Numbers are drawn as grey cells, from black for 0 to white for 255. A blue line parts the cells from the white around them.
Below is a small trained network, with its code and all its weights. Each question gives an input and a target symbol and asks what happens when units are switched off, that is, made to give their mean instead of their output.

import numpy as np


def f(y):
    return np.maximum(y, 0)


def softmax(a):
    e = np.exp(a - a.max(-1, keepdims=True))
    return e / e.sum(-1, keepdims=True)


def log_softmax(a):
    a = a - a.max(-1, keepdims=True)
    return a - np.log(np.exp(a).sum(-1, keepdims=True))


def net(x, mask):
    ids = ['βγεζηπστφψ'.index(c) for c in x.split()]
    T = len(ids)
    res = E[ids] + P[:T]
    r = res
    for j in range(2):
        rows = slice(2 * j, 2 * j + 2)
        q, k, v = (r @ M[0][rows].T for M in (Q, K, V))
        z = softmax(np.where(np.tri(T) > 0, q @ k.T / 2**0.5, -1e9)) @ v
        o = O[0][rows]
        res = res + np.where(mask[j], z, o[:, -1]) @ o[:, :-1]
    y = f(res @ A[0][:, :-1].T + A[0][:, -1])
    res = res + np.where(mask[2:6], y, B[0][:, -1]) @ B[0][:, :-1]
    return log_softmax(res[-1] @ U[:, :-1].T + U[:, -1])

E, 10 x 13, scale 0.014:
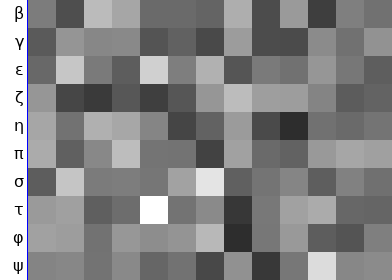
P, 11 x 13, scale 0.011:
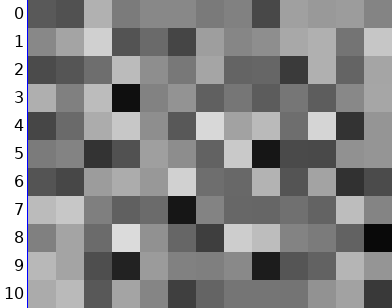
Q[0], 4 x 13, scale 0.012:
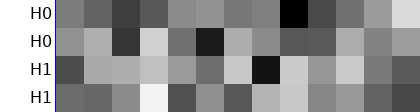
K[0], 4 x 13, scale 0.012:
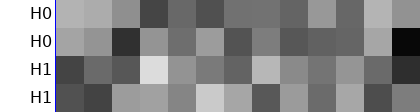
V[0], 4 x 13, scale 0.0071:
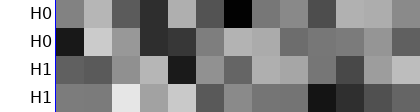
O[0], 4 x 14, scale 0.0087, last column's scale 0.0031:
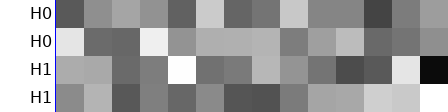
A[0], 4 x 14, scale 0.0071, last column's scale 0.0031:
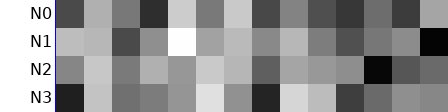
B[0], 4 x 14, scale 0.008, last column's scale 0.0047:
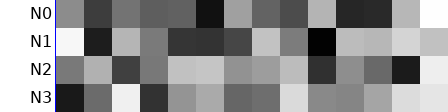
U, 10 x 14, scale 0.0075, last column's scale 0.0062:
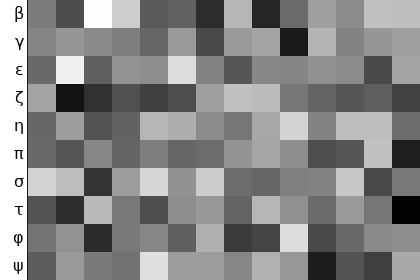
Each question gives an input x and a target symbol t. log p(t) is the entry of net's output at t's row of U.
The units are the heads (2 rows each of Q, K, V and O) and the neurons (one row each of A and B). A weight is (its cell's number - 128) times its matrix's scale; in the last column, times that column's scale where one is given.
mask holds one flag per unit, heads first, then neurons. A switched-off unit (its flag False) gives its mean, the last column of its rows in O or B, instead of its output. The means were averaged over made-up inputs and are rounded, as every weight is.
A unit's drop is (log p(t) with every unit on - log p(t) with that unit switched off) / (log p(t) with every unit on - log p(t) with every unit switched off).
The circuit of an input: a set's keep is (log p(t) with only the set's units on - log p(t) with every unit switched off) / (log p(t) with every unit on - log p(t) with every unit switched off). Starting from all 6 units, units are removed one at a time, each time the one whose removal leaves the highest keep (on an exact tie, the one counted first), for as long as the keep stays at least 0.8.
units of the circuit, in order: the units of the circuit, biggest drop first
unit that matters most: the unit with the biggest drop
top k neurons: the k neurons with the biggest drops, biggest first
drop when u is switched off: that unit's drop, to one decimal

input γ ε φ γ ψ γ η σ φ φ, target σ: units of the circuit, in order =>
H0; N2
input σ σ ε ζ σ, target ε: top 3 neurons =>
N2; N0; N1
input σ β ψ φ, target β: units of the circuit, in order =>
N1; H1; H0
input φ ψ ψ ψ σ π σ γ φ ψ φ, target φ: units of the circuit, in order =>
H0; N0
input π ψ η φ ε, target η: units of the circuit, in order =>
H1; N3
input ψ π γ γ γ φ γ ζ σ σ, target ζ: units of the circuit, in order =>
H1; N1; N0
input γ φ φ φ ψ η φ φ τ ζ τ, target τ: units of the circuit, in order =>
H0; H1; N3
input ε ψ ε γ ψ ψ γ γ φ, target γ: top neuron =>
N1
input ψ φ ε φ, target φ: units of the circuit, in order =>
H0; N0; N1
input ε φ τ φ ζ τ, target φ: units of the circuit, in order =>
N0; H0
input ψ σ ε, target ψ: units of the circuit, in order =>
N2; H1; H0; N0
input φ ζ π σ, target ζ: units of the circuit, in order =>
H1; N1; H0; N0
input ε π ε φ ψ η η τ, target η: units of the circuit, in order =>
H1; H0; N3
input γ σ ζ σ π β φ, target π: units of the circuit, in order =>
H0; H1; N0; N3
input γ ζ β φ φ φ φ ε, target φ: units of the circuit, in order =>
N0
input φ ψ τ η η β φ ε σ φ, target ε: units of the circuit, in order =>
H0; H1; N0
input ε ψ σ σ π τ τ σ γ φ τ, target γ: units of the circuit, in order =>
N1; H1; H0
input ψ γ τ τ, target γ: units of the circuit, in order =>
H0; N1; N2; H1
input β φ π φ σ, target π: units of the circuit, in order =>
H0; N0; H1; N3
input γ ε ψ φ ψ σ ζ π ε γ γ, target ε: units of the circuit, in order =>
H0; N1; N0
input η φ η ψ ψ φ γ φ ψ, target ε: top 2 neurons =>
N1; N0
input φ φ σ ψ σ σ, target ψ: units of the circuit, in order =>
H0; N2; H1; N0
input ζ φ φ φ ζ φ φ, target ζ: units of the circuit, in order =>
H0; H1; N1; N0
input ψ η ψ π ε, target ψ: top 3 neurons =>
N2; N0; N1
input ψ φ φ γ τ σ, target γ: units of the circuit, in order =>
H0; N1; H1; N2
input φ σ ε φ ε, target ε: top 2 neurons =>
N2; N1
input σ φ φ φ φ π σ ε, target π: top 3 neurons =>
N0; N3; N1
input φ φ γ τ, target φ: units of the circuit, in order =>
H0; N0
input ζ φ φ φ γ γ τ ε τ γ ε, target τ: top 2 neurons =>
N3; N0
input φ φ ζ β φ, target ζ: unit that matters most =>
H1
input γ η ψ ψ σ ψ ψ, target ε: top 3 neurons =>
N1; N2; N0
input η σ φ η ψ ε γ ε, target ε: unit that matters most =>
H0
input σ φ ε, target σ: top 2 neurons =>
N3; N0
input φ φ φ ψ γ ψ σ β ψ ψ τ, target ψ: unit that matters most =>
H0
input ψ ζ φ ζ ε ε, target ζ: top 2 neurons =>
N1; N0
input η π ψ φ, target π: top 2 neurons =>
N0; N3
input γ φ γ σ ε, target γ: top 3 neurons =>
N1; N2; N3
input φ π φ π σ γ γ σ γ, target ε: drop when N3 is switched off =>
0.1
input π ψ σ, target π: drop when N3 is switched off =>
0.3
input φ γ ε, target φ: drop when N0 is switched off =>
0.3
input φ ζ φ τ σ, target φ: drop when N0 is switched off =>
0.2
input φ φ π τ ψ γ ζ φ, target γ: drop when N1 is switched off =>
0.7
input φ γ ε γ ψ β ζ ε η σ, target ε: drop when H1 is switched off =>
0.7
